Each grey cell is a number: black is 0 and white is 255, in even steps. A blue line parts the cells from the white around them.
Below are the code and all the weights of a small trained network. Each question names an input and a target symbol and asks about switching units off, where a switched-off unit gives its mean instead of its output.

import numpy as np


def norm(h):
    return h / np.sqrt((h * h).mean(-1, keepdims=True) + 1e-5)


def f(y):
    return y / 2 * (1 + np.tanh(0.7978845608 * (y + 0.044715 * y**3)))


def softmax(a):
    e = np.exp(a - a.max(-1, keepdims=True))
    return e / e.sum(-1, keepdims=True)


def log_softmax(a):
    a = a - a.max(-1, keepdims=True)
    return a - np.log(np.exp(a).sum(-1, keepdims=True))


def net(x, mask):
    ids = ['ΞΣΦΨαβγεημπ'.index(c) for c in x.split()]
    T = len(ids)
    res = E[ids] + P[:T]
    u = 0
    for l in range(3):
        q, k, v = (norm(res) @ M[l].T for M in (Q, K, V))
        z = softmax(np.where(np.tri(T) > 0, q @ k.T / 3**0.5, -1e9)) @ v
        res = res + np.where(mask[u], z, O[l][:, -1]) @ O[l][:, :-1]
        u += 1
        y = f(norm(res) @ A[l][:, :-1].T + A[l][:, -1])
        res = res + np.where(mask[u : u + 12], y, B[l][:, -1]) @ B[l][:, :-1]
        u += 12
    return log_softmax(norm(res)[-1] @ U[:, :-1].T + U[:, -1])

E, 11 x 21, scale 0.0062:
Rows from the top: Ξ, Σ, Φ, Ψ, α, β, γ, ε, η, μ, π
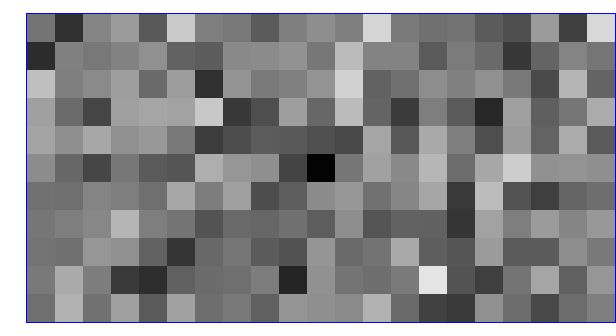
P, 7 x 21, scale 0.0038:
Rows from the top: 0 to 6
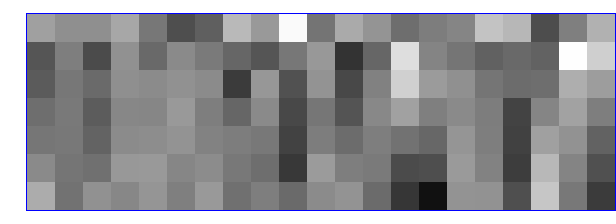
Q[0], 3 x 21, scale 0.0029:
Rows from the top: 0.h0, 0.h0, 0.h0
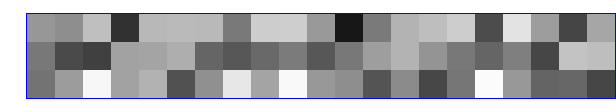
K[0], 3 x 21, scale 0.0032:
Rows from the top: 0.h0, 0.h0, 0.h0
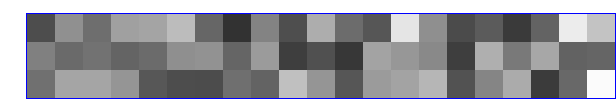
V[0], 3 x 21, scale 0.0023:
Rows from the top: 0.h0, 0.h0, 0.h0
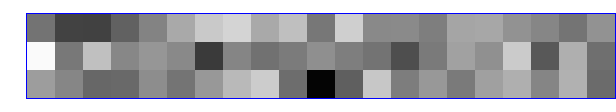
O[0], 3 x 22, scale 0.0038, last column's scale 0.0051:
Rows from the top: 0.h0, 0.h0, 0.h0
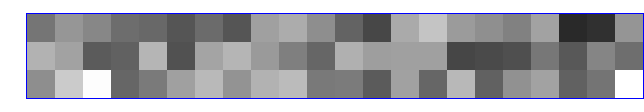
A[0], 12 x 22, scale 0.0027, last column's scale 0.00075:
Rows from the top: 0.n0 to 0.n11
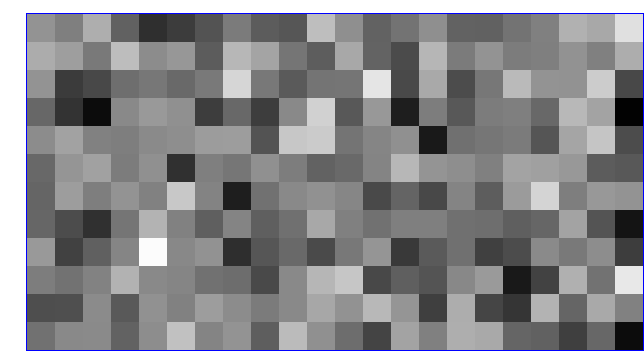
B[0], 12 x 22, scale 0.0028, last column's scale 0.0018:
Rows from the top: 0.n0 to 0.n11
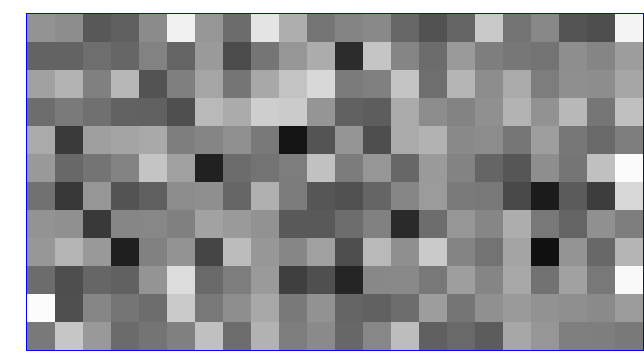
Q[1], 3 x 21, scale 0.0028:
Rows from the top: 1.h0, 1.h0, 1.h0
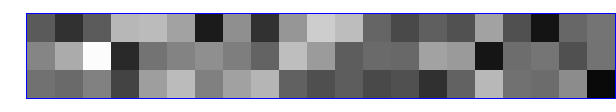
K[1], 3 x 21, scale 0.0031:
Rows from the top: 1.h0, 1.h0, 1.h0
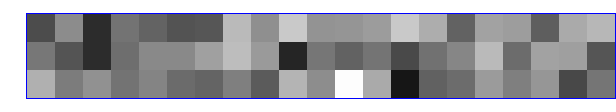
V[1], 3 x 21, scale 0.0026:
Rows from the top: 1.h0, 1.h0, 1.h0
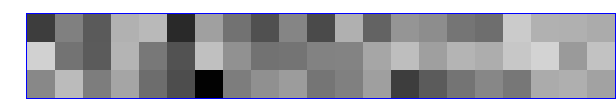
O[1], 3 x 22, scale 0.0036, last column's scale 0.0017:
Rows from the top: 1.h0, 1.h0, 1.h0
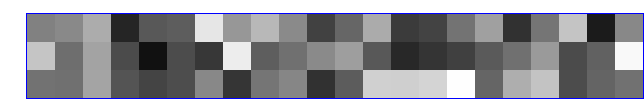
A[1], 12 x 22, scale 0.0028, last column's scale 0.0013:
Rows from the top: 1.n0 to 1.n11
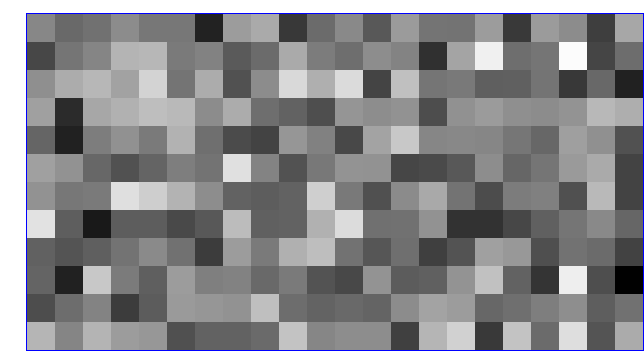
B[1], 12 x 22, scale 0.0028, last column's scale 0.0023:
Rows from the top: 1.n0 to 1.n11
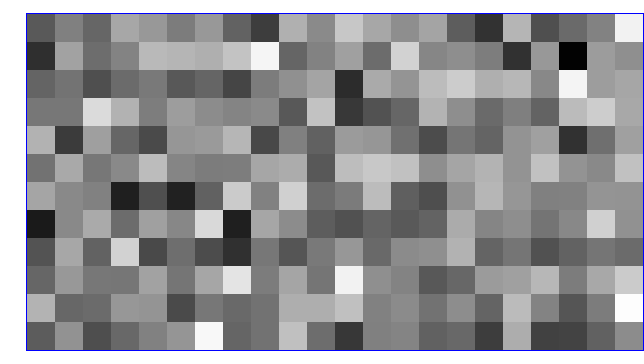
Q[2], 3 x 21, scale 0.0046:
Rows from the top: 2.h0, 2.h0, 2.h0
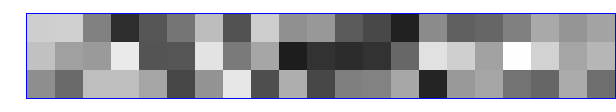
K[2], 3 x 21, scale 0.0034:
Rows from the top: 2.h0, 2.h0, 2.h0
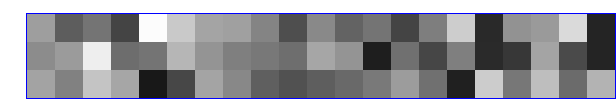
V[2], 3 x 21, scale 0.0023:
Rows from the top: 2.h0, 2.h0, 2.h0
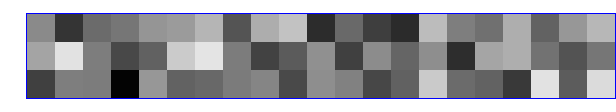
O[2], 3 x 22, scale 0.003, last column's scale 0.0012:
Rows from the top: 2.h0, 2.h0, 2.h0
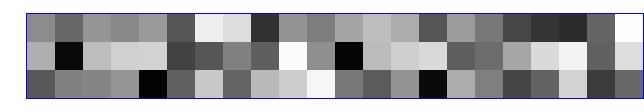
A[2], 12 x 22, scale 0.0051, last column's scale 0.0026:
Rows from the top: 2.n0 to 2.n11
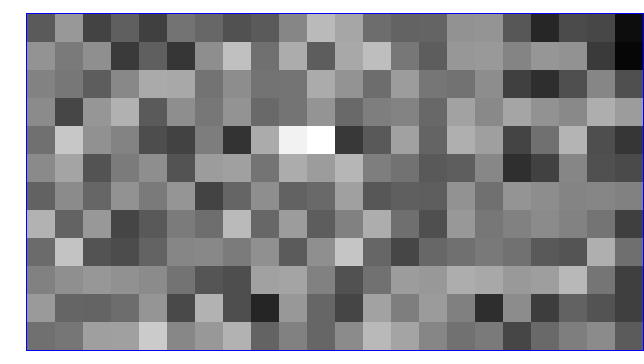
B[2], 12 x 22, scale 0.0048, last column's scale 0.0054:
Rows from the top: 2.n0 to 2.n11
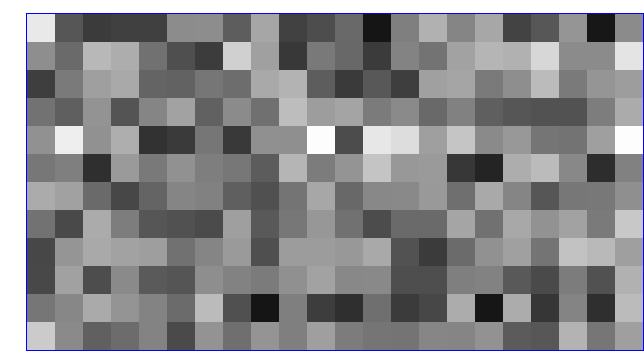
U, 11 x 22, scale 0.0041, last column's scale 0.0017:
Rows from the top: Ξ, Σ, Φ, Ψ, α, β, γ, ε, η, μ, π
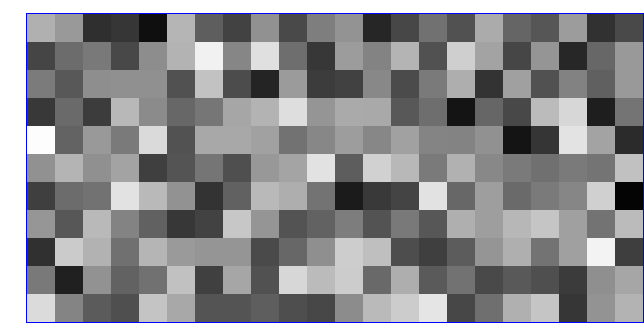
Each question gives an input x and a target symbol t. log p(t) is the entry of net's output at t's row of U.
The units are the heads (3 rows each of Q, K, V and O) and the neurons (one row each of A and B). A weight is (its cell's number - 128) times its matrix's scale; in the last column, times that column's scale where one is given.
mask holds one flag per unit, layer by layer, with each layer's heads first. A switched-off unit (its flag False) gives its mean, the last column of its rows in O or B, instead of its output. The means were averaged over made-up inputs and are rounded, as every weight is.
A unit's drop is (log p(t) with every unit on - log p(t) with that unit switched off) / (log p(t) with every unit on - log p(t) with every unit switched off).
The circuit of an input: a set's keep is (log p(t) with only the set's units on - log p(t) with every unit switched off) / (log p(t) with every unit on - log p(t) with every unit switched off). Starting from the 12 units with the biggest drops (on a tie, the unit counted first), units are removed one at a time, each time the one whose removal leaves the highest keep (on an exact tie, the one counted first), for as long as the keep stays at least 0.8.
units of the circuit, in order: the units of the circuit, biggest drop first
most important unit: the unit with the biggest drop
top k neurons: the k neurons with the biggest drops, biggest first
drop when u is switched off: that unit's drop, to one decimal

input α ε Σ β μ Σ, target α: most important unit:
0.h0
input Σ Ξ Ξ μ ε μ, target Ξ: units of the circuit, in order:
[2.n0, 2.h0, 0.h0]
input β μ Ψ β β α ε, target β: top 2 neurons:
[2.n4, 1.n2]
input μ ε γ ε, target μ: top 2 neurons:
[0.n0, 2.n3]
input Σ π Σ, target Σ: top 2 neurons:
[1.n1, 2.n4]
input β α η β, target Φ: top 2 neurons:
[1.n2, 1.n11]
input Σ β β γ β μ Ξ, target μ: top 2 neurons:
[2.n3, 2.n1]
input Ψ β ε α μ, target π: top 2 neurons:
[0.n0, 2.n4]
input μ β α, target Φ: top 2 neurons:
[2.n10, 1.n11]
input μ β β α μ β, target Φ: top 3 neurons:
[1.n11, 2.n4, 2.n1]
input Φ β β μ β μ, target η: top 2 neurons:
[2.n8, 1.n11]
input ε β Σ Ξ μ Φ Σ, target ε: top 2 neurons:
[2.n1, 0.n9]
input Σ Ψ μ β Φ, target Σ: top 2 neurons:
[1.n1, 2.n4]
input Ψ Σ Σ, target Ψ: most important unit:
0.h0
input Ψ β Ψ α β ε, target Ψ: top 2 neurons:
[2.n5, 1.n9]
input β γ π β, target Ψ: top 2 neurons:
[2.n9, 2.n4]
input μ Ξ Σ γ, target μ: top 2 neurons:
[0.n0, 2.n3]
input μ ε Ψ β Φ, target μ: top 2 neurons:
[0.n9, 0.n0]
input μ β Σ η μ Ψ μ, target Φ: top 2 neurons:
[2.n10, 0.n8]
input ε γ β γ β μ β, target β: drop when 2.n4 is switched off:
0.2
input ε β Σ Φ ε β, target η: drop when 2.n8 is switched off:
0.4
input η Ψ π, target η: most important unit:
2.h0
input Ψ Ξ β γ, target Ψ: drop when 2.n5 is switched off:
0.2
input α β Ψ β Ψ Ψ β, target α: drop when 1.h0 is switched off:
0.7
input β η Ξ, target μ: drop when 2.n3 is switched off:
0.2
